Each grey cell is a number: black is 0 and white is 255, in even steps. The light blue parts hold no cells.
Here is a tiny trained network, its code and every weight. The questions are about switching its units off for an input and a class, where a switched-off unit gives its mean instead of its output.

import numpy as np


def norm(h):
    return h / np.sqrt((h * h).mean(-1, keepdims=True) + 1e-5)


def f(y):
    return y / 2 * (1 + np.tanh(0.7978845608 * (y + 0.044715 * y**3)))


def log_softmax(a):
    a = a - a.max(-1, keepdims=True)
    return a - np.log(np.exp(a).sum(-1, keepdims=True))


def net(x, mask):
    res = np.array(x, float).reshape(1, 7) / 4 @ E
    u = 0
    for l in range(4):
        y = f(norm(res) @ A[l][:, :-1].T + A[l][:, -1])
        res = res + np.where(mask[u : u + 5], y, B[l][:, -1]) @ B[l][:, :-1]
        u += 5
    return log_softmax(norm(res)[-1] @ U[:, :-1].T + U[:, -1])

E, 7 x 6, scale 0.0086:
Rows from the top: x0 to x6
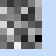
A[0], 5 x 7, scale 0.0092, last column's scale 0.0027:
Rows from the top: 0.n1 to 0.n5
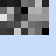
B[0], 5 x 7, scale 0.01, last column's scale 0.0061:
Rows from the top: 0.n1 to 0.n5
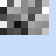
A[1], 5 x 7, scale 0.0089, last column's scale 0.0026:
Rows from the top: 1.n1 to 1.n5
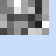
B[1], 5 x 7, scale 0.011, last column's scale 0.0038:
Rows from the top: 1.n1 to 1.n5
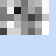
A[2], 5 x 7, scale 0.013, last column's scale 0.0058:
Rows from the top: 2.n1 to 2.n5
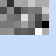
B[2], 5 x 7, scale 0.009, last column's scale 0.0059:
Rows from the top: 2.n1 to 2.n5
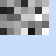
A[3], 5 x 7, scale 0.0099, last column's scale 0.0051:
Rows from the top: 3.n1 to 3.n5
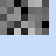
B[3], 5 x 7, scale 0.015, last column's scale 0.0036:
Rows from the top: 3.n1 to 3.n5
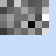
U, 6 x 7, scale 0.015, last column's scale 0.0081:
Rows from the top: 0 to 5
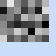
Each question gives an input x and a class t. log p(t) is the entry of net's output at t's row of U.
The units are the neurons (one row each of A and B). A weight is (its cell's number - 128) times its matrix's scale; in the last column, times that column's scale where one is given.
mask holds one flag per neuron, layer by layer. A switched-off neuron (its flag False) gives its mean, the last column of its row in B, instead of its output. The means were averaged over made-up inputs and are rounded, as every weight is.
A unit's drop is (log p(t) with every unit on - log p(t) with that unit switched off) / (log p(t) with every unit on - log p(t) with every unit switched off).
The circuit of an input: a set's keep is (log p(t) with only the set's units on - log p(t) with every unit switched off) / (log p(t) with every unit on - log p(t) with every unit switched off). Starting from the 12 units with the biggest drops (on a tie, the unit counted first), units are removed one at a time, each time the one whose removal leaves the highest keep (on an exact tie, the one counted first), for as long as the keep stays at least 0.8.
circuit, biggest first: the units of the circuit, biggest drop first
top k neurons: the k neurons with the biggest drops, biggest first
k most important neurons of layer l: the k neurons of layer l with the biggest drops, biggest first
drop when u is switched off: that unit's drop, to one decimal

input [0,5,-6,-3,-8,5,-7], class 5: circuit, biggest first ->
0.n4, 2.n5, 3.n1
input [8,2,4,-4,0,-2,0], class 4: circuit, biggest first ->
0.n1
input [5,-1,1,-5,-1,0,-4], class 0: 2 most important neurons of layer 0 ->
0.n1, 0.n2
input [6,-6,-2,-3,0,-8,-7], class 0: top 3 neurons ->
0.n1, 2.n1, 1.n5
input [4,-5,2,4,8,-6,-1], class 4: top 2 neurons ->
0.n3, 0.n5
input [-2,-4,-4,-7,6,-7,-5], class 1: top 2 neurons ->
1.n4, 1.n1
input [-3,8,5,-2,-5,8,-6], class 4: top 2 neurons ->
0.n5, 1.n4
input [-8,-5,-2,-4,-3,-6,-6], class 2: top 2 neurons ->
0.n2, 0.n1
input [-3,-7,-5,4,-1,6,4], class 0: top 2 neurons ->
1.n2, 1.n1
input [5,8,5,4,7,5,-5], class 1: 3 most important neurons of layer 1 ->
1.n4, 1.n1, 1.n5
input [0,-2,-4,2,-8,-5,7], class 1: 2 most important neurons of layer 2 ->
2.n1, 2.n3
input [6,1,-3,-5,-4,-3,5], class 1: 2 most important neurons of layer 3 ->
3.n5, 3.n2
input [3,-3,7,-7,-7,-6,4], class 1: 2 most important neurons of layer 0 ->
0.n5, 0.n1
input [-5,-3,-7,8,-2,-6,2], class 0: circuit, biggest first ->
1.n2
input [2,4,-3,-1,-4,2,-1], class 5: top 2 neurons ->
0.n4, 0.n1
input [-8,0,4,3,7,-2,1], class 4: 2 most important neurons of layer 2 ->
2.n5, 2.n1
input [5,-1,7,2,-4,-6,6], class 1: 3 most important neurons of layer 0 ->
0.n5, 0.n3, 0.n1
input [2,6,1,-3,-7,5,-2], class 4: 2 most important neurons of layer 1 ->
1.n4, 1.n3
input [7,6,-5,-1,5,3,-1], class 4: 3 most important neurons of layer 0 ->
0.n3, 0.n1, 0.n5
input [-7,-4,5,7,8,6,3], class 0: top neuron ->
1.n1
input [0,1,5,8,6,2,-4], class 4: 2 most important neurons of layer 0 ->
0.n5, 0.n3
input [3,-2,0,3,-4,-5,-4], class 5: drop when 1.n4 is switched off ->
-0.1
